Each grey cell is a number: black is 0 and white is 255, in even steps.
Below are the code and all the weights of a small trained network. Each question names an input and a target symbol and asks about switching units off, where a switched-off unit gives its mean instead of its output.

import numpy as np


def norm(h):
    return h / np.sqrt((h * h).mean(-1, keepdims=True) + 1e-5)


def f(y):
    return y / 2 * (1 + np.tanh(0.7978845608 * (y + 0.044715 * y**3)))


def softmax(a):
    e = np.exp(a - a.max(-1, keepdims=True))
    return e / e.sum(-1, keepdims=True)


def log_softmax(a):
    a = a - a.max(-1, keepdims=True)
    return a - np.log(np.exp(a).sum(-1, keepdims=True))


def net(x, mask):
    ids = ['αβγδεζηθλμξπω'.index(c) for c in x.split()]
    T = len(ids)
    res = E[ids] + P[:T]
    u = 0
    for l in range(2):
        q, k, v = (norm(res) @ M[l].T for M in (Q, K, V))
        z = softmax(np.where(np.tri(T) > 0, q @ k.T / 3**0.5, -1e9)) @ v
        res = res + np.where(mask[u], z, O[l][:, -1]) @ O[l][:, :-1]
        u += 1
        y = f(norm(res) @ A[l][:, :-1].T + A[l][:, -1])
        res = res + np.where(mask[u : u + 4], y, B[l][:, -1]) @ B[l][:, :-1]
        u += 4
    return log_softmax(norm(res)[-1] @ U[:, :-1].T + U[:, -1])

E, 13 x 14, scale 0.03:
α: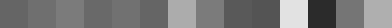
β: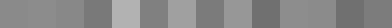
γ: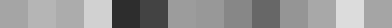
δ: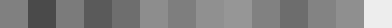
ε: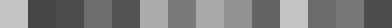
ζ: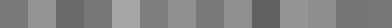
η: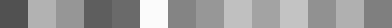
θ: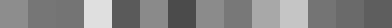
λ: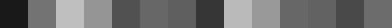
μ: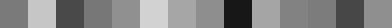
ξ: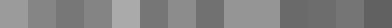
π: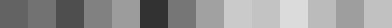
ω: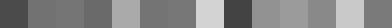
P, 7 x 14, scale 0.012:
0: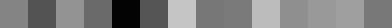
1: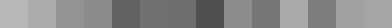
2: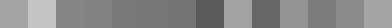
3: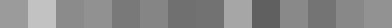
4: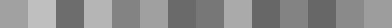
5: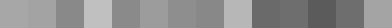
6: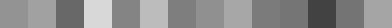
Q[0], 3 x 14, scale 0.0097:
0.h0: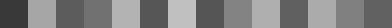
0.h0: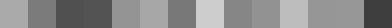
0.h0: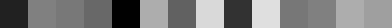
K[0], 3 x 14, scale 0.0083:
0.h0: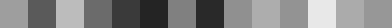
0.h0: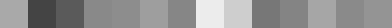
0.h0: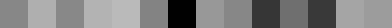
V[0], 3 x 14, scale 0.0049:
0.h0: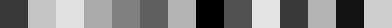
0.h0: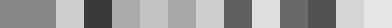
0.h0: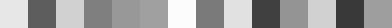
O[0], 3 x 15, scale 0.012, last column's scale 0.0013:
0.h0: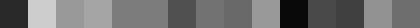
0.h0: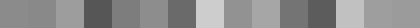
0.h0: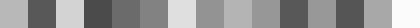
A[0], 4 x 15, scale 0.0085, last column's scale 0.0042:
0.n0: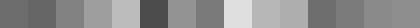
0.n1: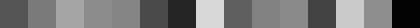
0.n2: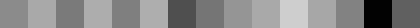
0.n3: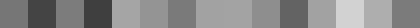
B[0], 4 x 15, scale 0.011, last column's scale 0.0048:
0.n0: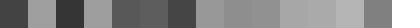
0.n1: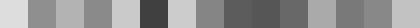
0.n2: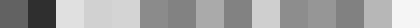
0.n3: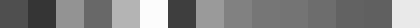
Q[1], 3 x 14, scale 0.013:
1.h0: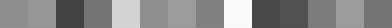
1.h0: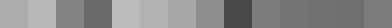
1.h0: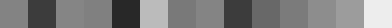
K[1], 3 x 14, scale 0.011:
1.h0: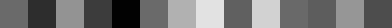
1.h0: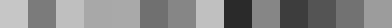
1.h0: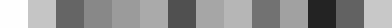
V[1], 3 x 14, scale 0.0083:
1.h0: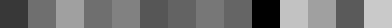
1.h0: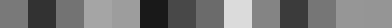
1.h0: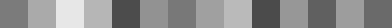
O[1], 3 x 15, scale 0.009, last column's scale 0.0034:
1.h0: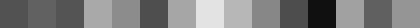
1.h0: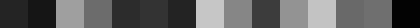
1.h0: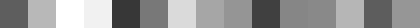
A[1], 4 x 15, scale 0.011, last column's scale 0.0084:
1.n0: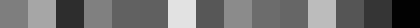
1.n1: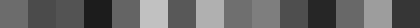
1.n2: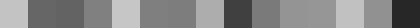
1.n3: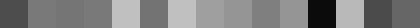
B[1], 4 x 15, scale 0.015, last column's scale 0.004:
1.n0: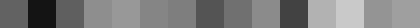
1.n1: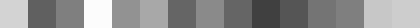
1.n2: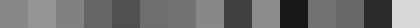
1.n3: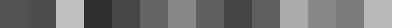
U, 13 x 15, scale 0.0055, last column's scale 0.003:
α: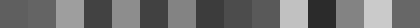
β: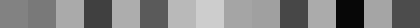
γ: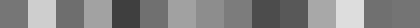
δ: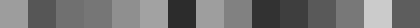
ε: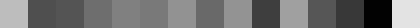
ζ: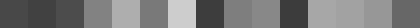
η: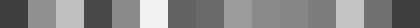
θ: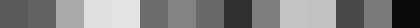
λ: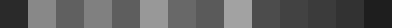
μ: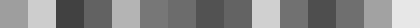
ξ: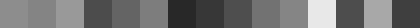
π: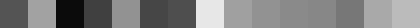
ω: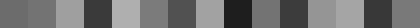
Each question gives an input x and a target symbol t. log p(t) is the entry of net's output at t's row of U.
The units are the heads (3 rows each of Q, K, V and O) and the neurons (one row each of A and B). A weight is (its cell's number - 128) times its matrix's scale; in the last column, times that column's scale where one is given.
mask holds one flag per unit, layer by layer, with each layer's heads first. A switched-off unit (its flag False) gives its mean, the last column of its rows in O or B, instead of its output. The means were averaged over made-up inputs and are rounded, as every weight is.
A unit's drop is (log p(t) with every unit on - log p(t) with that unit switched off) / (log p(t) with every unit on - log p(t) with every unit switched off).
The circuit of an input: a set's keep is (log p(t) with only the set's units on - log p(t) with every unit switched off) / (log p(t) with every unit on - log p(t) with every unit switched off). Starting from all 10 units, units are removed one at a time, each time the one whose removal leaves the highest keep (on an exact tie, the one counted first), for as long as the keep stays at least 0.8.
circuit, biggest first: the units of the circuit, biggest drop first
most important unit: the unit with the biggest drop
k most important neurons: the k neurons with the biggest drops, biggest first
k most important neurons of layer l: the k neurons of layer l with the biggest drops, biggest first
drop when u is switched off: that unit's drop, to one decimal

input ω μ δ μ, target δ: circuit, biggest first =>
0.h0, 0.n1, 1.n1, 1.h0
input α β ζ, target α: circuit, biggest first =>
1.n3, 1.h0
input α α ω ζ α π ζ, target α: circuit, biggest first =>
1.n3
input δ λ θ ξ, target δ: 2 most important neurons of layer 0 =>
0.n3, 0.n2
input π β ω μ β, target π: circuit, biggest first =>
1.h0, 0.n0
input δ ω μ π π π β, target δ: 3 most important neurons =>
1.n1, 0.n3, 0.n2
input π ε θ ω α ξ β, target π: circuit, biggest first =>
0.n0, 1.h0
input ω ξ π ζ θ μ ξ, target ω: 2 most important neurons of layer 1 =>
1.n2, 1.n3
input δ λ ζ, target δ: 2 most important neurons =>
1.n1, 0.n3
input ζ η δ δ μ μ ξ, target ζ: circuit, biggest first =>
0.h0, 1.n0, 0.n2
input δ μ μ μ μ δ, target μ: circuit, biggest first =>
1.h0, 0.h0
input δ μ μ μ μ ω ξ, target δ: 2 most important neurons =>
1.n1, 0.n2
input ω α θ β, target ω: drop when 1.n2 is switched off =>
0.6
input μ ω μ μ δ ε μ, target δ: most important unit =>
0.n1
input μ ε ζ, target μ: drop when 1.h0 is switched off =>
0.5
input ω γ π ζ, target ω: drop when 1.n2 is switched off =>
0.7
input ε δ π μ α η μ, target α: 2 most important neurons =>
0.n1, 1.n3
